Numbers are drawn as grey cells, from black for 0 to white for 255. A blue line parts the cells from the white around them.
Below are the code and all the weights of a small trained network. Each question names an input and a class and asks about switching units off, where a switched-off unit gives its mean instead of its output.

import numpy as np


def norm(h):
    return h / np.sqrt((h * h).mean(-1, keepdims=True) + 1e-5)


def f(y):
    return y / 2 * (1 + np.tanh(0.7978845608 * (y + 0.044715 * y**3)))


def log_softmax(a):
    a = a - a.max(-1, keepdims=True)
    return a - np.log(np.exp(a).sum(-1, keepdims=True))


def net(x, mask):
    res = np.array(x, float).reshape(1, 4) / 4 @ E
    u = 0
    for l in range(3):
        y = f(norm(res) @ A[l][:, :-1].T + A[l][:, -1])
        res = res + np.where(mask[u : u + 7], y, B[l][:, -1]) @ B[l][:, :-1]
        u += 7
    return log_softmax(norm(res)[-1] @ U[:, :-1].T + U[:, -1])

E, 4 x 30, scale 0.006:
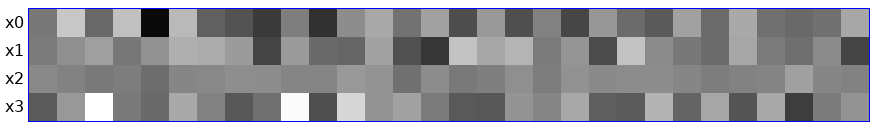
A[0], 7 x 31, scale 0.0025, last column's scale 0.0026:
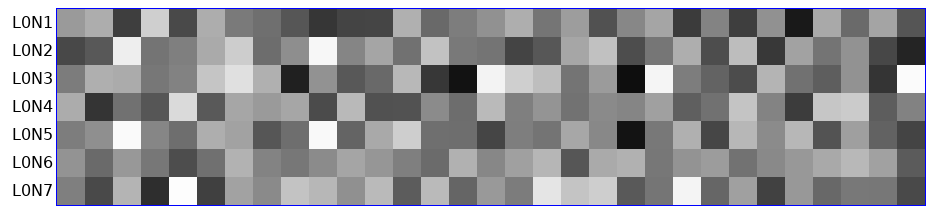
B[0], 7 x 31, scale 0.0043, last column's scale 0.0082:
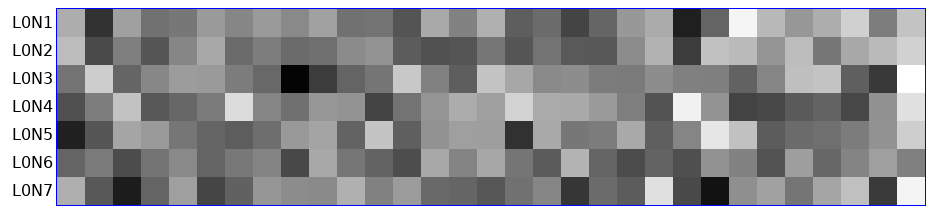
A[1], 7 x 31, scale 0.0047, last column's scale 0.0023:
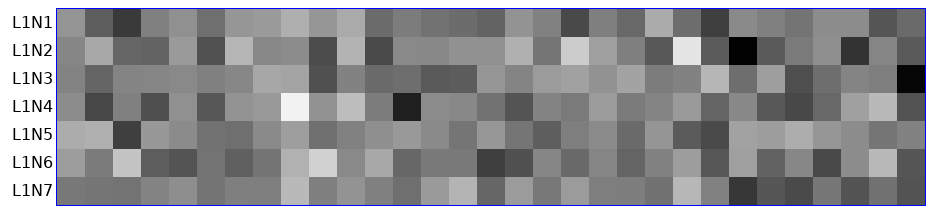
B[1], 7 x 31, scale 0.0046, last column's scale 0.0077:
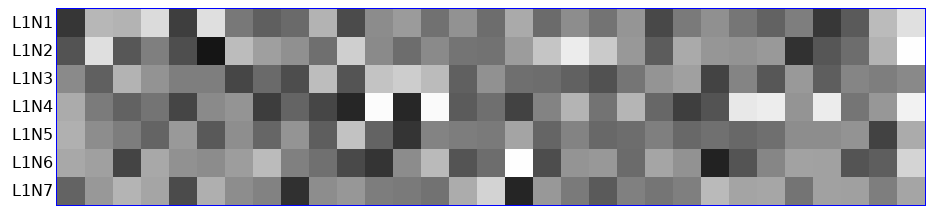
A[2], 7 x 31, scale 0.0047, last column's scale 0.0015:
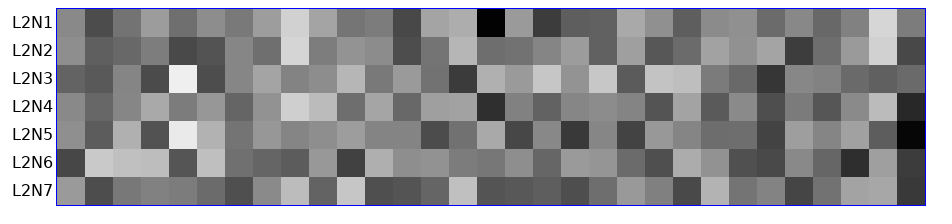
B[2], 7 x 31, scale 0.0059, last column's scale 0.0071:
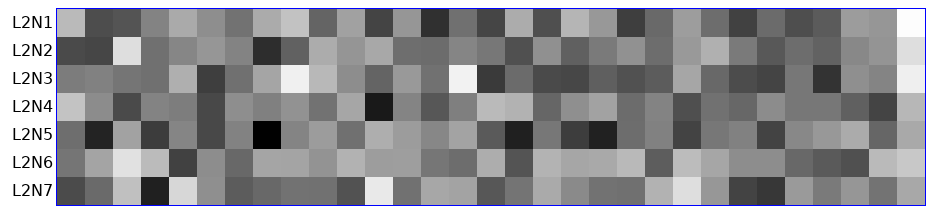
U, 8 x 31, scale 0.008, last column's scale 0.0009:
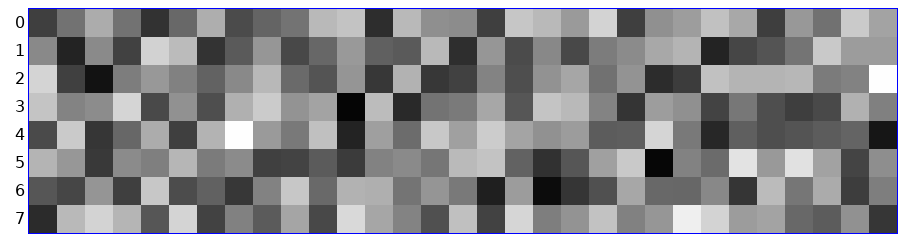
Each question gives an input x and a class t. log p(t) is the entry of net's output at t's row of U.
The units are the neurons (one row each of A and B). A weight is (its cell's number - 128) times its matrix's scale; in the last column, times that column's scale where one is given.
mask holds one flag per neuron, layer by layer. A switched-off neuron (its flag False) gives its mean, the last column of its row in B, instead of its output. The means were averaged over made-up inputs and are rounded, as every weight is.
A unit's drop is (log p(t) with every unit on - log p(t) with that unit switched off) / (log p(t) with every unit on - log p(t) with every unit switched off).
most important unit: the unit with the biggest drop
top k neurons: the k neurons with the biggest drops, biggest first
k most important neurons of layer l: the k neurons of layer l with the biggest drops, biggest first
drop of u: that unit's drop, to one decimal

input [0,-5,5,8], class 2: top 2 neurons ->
L0N3, L1N1
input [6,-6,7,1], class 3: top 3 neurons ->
L0N7, L0N2, L2N4
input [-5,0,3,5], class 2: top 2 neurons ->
L0N3, L1N4
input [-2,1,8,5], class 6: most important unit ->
L1N4
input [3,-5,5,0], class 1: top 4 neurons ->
L1N1, L0N4, L2N7, L0N5
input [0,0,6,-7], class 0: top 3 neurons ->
L0N4, L0N3, L0N7
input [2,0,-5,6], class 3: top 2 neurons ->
L0N3, L1N6
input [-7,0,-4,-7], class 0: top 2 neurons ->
L0N3, L1N4
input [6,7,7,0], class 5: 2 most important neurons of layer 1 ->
L1N1, L1N2
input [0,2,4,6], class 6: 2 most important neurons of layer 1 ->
L1N1, L1N4
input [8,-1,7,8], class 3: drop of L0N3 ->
0.7
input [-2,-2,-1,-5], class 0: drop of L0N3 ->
0.3
